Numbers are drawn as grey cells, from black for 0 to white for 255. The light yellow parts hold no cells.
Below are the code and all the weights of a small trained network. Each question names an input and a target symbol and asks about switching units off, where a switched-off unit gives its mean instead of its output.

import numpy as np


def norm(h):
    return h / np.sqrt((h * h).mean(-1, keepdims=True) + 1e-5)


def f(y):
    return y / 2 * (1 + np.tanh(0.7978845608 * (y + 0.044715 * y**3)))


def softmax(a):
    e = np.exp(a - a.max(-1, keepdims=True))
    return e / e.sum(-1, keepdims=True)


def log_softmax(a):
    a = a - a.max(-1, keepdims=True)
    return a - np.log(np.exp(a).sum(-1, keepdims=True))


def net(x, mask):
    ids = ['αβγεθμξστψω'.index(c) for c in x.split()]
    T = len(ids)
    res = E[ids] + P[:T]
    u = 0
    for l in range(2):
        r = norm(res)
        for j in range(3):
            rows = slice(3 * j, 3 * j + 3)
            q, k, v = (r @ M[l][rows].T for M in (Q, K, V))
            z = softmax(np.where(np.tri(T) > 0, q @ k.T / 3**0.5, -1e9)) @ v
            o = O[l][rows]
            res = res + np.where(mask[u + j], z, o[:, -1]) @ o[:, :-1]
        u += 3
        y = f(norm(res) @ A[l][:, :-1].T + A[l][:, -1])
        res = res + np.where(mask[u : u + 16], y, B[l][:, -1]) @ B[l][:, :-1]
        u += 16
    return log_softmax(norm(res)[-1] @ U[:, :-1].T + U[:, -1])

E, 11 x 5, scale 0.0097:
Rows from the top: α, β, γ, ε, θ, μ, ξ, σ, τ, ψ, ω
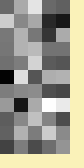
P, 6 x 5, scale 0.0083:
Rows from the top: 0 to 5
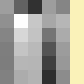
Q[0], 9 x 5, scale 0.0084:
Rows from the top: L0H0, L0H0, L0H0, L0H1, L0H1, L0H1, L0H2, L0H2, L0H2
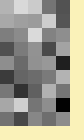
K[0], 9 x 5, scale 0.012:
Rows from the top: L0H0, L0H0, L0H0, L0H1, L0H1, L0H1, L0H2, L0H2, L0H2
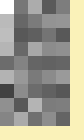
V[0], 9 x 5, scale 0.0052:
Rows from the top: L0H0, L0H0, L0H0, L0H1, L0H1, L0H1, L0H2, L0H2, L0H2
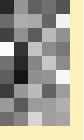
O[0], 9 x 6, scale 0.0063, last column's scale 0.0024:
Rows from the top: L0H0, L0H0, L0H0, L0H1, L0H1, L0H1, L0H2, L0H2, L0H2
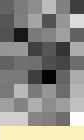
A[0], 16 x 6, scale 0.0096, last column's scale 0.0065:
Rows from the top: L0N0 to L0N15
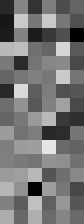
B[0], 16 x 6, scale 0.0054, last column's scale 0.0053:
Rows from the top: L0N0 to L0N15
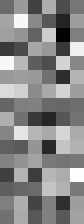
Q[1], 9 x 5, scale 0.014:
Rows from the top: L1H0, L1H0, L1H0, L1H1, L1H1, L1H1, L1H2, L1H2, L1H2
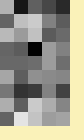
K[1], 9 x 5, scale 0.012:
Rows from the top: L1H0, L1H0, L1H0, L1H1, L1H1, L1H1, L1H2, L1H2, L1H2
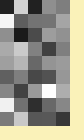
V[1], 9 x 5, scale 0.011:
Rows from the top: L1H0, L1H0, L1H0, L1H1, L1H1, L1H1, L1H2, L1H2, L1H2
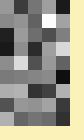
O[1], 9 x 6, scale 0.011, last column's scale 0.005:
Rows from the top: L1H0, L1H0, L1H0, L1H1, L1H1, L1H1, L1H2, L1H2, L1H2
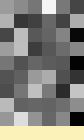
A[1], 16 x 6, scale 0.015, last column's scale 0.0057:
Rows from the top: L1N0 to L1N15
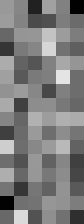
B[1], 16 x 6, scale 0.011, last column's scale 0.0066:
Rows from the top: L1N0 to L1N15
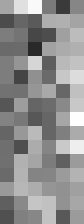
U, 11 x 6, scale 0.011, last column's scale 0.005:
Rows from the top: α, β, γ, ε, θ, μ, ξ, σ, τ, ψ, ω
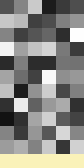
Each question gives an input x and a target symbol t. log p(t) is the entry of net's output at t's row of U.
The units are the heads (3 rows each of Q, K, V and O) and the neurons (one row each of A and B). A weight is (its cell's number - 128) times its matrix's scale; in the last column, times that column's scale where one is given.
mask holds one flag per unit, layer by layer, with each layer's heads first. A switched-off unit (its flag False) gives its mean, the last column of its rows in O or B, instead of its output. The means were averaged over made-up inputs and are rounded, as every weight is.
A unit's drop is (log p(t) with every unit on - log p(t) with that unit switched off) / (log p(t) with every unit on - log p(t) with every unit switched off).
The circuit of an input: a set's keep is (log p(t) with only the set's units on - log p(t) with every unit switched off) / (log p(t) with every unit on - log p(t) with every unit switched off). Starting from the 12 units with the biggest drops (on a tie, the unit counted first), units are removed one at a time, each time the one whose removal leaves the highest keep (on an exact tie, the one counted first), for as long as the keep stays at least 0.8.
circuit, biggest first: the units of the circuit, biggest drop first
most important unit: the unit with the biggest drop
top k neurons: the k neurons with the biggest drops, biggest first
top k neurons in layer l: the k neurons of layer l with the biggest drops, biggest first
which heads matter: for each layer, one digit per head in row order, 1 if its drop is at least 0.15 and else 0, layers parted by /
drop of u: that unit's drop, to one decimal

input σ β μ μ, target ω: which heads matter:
010 / 000
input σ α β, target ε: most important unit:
L0H0
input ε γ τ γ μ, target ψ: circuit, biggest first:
[L0H1 L0N12 L1H0]
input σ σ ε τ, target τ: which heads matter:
010 / 010
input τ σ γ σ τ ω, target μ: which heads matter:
110 / 100
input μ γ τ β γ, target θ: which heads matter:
110 / 110
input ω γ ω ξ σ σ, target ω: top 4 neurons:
[L0N12 L0N5 L0N4 L0N3]
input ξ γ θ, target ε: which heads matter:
111 / 110
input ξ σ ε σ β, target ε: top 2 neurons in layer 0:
[L0N12 L0N9]
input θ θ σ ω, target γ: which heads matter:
010 / 101
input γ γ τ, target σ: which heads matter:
011 / 100
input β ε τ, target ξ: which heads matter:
110 / 110
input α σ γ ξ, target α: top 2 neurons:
[L0N12 L0N10]
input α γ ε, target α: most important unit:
L0N10
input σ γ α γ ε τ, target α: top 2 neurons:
[L0N4 L0N3]
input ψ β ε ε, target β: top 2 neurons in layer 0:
[L0N3 L0N4]
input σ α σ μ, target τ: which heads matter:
111 / 011
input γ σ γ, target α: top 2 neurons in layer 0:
[L0N12 L0N5]
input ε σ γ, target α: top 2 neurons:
[L0N12 L1N10]
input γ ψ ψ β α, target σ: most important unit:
L0H1
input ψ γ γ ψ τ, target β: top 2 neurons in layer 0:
[L0N3 L0N4]
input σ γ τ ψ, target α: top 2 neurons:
[L0N4 L0N3]
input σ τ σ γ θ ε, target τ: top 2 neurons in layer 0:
[L0N3 L0N12]
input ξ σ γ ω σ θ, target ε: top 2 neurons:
[L0N12 L0N4]
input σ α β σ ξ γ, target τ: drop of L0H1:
0.9
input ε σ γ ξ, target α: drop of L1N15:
0.0
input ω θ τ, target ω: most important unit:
L1H1
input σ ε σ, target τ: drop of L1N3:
0.1
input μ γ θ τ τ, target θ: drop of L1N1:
0.1
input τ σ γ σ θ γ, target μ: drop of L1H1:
-0.1
